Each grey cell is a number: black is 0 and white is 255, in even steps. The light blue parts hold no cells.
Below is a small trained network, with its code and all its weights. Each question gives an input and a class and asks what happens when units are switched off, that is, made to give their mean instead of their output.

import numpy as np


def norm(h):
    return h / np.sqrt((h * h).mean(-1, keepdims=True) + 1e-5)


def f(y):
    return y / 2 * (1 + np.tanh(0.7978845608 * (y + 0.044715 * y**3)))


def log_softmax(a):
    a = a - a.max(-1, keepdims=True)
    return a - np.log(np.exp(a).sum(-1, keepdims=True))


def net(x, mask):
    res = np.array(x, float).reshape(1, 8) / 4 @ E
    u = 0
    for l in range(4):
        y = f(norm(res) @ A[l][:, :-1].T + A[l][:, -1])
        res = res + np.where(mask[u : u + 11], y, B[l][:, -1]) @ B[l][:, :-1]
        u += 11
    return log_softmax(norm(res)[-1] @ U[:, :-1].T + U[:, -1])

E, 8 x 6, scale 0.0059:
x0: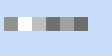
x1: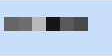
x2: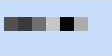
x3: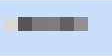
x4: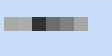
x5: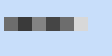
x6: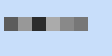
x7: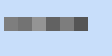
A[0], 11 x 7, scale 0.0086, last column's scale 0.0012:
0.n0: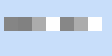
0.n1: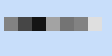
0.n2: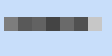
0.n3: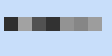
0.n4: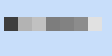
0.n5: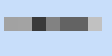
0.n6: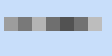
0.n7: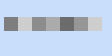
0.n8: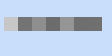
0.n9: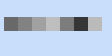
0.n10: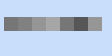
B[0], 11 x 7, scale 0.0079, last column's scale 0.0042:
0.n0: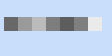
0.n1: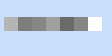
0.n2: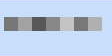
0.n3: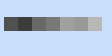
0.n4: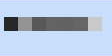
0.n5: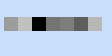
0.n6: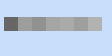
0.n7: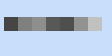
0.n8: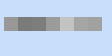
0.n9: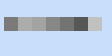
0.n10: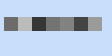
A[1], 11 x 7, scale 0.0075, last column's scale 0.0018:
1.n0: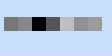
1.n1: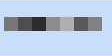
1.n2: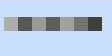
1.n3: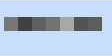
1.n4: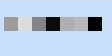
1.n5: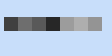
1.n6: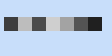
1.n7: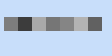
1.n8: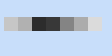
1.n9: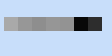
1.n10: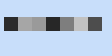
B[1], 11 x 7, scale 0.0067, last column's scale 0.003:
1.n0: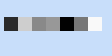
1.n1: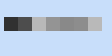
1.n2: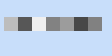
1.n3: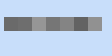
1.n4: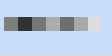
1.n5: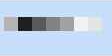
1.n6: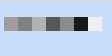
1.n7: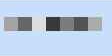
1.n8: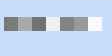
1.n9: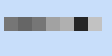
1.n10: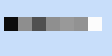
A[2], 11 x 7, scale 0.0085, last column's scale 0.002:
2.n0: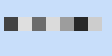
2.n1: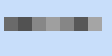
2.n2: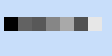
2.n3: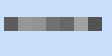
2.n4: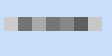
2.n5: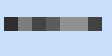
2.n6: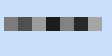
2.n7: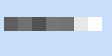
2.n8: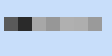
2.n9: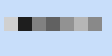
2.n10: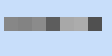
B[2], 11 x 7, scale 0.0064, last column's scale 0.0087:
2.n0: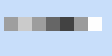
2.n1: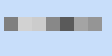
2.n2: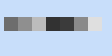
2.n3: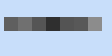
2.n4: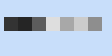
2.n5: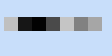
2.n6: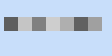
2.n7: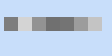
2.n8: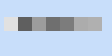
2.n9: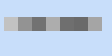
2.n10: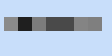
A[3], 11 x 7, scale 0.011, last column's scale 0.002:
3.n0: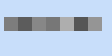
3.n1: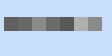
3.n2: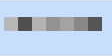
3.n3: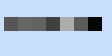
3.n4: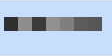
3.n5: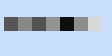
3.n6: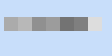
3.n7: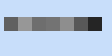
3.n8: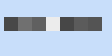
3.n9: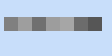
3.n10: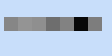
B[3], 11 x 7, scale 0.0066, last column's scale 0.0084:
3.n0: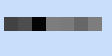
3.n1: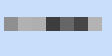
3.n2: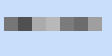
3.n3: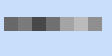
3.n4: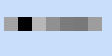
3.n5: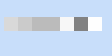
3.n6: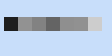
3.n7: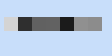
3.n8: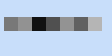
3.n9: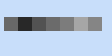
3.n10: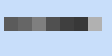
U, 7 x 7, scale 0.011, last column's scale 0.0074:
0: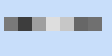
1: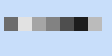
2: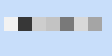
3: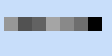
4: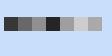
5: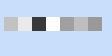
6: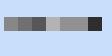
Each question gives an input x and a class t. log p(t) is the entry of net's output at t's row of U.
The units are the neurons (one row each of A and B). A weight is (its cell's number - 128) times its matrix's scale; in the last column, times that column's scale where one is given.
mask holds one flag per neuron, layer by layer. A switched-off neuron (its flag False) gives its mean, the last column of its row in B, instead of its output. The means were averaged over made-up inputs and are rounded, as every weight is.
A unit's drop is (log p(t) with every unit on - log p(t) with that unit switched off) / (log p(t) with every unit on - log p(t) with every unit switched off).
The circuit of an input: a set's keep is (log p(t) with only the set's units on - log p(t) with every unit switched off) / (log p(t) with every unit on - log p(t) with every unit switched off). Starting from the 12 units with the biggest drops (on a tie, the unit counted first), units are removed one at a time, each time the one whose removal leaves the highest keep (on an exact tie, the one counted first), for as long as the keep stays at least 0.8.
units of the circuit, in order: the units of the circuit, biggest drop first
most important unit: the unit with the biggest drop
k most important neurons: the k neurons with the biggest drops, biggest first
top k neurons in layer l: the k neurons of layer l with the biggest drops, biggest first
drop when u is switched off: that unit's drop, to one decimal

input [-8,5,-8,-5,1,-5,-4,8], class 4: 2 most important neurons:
0.n3, 0.n1
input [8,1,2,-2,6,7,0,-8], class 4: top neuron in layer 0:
0.n7
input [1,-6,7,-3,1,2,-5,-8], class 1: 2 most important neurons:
0.n0, 3.n1
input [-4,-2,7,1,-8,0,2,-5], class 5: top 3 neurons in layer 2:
2.n2, 2.n0, 2.n10
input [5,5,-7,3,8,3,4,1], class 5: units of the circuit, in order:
1.n8, 1.n4
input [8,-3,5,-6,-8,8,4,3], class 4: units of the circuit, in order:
2.n5, 0.n4, 1.n5
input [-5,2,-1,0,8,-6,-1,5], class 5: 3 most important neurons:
1.n8, 0.n5, 3.n5
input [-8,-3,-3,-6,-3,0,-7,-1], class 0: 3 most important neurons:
1.n7, 2.n6, 2.n0
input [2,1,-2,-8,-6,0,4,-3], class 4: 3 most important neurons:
0.n3, 2.n5, 1.n5
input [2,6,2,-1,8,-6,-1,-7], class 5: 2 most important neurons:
3.n5, 1.n8
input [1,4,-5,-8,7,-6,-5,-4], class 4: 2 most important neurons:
0.n3, 2.n5
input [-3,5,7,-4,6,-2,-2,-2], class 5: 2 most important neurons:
3.n5, 0.n1
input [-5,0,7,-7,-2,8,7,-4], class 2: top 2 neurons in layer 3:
3.n5, 3.n6
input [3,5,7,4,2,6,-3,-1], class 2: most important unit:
1.n0
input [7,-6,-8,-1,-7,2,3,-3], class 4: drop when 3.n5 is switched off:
0.3
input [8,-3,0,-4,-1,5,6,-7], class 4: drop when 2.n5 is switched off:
0.1
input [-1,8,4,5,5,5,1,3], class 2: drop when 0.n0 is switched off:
0.0
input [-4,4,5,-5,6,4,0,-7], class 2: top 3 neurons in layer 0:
0.n3, 0.n5, 0.n10
